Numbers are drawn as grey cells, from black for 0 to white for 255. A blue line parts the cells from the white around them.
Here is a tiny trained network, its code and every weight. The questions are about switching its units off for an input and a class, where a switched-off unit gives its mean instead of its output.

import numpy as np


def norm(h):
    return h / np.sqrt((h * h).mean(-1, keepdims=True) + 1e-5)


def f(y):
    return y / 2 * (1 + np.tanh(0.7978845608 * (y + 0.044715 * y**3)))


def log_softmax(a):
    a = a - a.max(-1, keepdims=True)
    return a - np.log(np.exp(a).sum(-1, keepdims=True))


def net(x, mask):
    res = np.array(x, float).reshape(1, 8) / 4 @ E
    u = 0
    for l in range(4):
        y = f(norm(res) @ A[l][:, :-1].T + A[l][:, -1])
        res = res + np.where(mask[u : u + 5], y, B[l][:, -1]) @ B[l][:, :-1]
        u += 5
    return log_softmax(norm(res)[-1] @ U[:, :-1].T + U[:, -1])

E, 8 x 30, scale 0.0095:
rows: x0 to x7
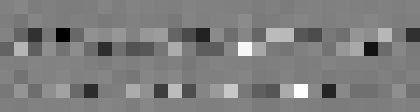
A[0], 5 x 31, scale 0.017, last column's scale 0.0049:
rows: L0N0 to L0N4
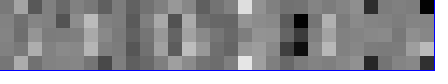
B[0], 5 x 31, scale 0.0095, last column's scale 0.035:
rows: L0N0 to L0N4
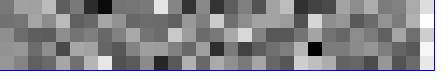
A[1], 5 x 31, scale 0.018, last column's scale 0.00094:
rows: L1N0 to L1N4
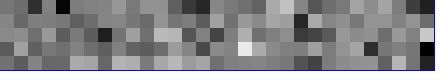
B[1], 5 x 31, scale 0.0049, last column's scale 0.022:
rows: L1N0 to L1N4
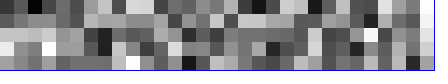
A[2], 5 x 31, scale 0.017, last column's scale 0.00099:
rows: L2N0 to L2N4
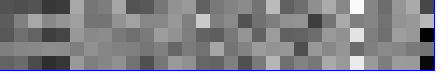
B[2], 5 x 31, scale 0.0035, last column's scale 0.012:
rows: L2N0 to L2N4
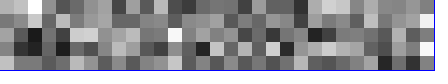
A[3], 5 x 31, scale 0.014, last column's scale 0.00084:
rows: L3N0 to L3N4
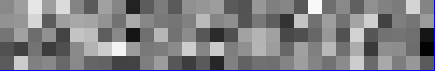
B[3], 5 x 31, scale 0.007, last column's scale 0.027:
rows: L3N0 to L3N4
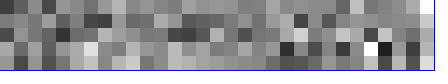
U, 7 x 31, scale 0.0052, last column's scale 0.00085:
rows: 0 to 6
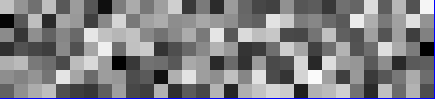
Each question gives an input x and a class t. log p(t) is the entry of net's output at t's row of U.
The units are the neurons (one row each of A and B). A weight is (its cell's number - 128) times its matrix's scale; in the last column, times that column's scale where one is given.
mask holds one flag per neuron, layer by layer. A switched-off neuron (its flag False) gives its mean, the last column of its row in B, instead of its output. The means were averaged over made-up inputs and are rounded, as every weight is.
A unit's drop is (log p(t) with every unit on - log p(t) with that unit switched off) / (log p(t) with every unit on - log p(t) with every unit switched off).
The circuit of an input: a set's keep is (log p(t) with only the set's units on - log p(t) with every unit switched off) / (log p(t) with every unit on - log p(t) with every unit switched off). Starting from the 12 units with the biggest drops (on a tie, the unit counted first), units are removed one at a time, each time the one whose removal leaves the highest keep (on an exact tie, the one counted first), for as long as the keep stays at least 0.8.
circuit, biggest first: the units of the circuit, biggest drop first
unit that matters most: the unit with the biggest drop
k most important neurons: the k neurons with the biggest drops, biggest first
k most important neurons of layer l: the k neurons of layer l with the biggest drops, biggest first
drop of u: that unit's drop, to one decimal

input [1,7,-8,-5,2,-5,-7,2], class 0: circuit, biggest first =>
L0N4
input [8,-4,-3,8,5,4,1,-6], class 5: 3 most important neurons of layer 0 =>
L0N4, L0N3, L0N1
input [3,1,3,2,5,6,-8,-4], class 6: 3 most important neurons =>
L0N1, L0N3, L0N4
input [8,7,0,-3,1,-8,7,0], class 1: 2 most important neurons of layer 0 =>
L0N2, L0N3
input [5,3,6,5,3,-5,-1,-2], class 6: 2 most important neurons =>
L0N0, L0N3
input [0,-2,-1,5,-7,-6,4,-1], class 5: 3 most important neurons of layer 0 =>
L0N4, L0N3, L0N1
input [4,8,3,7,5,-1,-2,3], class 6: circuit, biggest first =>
L0N0, L0N4
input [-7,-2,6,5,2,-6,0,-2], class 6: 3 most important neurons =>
L0N3, L0N0, L0N4
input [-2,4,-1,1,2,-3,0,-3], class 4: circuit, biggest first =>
L0N4, L0N1
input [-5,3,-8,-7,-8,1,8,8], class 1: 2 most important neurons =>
L0N3, L0N4
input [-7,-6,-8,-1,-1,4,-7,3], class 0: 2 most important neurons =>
L0N3, L0N4
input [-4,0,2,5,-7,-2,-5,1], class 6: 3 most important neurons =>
L0N1, L0N0, L0N4
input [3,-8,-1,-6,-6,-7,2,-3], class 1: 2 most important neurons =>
L0N3, L0N2
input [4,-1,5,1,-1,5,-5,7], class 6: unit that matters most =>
L0N1
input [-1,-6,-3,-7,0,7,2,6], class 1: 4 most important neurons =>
L0N3, L0N2, L0N1, L0N0
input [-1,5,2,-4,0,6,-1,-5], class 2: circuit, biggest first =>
L0N0, L3N3
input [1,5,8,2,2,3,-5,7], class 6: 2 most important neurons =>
L0N1, L0N4
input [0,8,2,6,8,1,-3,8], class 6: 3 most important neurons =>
L0N1, L0N0, L0N4
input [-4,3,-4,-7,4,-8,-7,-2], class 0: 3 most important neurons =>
L0N3, L0N4, L0N2
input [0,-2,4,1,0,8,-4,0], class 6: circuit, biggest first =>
L0N1
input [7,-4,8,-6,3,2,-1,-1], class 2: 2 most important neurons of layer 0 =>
L0N3, L0N0
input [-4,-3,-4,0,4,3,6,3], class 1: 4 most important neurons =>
L0N2, L0N3, L0N4, L0N0
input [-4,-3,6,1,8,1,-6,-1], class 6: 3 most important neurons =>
L0N1, L0N4, L0N3
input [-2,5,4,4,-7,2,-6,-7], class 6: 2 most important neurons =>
L0N1, L0N0
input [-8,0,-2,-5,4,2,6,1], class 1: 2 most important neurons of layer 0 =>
L0N3, L0N0
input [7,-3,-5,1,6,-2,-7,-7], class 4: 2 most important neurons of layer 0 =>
L0N3, L0N0
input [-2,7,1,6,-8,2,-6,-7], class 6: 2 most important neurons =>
L0N1, L0N0
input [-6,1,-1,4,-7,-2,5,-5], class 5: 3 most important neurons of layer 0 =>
L0N4, L0N3, L0N1
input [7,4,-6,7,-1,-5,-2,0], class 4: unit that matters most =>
L0N4
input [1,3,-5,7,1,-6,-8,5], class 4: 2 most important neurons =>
L0N3, L0N4
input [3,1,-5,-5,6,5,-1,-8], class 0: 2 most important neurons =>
L0N1, L0N4
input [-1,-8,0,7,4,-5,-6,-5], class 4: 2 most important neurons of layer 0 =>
L0N3, L0N4
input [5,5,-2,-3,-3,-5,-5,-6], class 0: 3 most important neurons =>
L0N3, L0N4, L0N2
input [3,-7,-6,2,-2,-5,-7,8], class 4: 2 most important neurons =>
L0N3, L0N1
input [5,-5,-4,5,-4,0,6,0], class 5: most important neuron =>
L0N3
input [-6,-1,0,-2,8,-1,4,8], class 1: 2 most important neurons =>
L0N2, L0N3
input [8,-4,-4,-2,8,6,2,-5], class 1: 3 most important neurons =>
L0N3, L0N2, L0N1
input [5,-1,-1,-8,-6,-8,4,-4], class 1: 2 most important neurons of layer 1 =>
L1N0, L1N1
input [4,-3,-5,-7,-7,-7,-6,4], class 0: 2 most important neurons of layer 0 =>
L0N3, L0N4
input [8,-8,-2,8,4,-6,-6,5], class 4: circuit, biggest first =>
L0N3
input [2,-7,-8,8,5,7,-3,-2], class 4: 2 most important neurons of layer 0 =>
L0N4, L0N3
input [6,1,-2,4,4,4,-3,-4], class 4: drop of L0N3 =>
0.9
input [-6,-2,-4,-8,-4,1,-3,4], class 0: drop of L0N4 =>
0.2
